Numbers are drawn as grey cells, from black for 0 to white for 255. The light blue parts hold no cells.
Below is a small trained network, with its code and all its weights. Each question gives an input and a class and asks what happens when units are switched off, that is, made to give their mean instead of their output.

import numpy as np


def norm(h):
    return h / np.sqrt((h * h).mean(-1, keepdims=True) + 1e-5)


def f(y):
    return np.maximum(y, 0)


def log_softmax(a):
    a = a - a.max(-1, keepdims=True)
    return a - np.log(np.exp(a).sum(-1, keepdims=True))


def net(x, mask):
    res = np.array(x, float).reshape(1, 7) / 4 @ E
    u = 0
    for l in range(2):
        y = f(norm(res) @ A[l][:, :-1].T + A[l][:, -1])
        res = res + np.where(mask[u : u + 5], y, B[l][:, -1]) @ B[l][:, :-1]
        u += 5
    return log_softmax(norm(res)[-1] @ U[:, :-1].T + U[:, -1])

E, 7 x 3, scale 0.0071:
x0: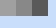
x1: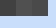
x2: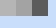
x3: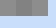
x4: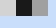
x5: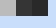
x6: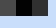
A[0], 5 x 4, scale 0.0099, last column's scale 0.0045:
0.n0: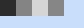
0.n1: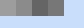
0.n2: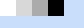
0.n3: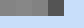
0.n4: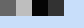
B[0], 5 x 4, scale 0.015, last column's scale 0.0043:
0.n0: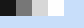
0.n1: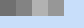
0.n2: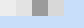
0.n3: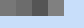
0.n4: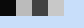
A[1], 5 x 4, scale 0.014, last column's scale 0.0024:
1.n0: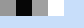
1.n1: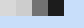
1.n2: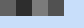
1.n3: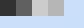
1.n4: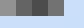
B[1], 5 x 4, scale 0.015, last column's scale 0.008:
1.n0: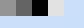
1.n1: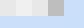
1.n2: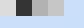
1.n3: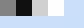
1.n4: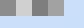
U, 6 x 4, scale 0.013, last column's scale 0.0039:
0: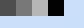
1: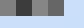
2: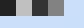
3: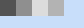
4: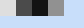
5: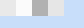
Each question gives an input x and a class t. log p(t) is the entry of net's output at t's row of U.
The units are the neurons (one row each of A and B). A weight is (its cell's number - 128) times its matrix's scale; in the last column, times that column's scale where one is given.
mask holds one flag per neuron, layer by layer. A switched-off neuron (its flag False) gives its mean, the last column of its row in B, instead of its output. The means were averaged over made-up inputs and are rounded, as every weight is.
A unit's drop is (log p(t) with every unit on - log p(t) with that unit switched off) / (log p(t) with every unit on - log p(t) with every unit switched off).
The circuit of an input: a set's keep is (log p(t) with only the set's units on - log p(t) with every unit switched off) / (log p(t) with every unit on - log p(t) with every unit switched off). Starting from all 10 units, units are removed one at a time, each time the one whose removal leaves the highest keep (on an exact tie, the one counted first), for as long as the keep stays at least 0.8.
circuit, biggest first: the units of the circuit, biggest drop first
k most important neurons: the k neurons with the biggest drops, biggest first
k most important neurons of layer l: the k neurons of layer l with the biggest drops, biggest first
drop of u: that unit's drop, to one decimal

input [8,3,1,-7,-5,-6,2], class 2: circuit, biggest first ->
[0.n4]
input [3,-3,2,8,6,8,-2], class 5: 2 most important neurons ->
[1.n1; 0.n2]
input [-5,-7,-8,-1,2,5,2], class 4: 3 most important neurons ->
[1.n0; 0.n0; 0.n4]
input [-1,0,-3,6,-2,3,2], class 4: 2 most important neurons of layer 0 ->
[0.n2; 0.n0]
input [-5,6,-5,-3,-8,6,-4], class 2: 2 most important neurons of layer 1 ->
[1.n2; 1.n1]
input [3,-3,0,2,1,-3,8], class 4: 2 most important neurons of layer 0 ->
[0.n0; 0.n4]
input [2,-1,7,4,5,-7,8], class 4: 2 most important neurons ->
[0.n0; 1.n0]
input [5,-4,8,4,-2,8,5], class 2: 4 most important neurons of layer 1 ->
[1.n3; 1.n2; 1.n1; 1.n4]
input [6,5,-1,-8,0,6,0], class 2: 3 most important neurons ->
[0.n4; 1.n3; 0.n0]
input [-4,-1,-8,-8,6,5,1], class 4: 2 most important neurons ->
[1.n0; 0.n0]
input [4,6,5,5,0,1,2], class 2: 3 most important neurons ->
[0.n4; 0.n0; 1.n3]
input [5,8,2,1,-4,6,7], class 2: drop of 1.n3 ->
0.4
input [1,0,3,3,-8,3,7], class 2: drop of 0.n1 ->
0.0
